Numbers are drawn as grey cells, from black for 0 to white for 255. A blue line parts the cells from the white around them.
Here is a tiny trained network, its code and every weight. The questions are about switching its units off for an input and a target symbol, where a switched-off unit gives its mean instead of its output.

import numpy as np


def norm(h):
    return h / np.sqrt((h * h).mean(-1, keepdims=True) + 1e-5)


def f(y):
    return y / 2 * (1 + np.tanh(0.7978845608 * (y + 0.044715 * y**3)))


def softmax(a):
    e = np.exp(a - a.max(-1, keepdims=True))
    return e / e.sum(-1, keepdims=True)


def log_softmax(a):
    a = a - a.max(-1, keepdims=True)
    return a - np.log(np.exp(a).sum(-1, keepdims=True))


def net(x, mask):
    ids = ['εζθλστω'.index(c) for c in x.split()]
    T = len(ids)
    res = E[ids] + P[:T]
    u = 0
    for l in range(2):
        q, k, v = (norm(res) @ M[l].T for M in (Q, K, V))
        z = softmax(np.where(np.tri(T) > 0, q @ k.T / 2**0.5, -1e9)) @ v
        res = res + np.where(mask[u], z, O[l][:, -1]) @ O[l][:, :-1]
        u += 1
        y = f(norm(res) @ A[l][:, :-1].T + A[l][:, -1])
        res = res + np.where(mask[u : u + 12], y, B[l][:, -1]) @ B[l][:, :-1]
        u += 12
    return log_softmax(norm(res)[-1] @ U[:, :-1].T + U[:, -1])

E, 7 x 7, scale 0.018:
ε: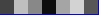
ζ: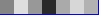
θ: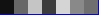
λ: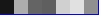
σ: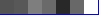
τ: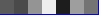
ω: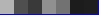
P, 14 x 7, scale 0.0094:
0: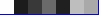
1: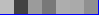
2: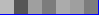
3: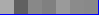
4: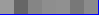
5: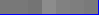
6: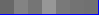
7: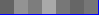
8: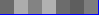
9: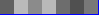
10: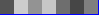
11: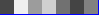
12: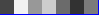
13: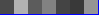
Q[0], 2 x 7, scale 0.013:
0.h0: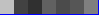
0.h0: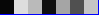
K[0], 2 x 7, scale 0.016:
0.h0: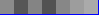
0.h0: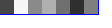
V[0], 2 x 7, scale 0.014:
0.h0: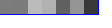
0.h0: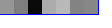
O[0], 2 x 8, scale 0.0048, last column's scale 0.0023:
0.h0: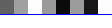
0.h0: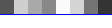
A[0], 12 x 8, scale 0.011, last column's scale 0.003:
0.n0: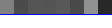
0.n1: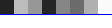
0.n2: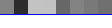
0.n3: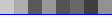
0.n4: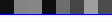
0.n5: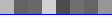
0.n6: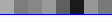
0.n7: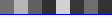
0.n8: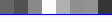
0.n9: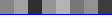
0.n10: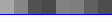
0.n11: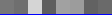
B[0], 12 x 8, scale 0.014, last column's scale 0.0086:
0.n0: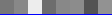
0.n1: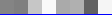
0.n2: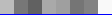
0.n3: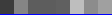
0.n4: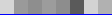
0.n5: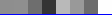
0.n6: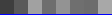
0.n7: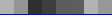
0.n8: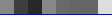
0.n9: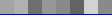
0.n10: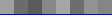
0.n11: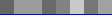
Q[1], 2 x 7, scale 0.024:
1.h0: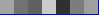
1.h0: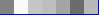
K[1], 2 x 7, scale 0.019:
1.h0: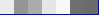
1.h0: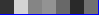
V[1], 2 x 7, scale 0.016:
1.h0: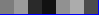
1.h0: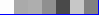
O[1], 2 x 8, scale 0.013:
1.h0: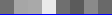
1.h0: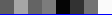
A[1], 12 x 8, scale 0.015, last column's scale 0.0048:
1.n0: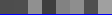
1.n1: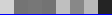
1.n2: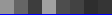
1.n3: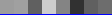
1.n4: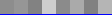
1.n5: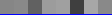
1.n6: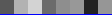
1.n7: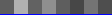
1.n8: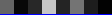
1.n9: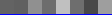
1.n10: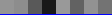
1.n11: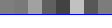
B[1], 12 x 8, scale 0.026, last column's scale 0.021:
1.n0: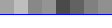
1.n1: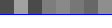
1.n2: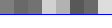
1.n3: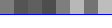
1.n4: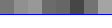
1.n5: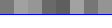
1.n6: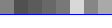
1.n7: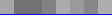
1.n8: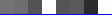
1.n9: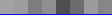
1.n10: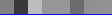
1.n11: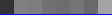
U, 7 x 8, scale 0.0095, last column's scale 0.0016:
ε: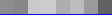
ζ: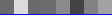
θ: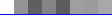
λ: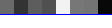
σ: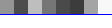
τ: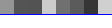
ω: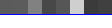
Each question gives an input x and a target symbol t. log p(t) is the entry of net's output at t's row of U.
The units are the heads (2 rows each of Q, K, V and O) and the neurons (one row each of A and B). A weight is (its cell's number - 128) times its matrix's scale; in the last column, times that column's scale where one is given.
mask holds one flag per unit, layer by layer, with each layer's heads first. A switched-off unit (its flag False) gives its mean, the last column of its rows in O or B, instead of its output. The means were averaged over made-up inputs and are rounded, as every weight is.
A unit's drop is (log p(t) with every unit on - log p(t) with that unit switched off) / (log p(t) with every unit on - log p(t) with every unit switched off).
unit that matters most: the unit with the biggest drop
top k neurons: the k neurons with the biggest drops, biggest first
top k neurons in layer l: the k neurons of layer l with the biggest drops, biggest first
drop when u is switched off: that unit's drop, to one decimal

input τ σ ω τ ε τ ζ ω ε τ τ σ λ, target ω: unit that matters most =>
0.n5
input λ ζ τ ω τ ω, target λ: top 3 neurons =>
(1.n8, 0.n7, 1.n10)
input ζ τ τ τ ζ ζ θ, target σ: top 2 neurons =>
(0.n4, 1.n8)
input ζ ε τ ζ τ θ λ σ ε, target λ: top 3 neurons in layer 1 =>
(1.n8, 1.n10, 1.n1)
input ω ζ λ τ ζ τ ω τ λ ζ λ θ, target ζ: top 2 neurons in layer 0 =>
(0.n4, 0.n5)
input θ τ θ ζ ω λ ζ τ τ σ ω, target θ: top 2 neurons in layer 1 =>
(1.n9, 1.n8)
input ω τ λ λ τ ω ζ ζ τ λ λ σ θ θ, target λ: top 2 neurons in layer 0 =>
(0.n4, 0.n1)
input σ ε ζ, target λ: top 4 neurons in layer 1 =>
(1.n8, 1.n10, 1.n1, 1.n2)
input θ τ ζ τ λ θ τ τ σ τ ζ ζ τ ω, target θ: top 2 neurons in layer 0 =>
(0.n0, 0.n8)
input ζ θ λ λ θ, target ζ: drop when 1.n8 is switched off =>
0.4
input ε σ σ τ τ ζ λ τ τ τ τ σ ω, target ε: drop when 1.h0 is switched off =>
0.9
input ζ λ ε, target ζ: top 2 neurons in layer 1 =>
(1.n8, 1.n3)
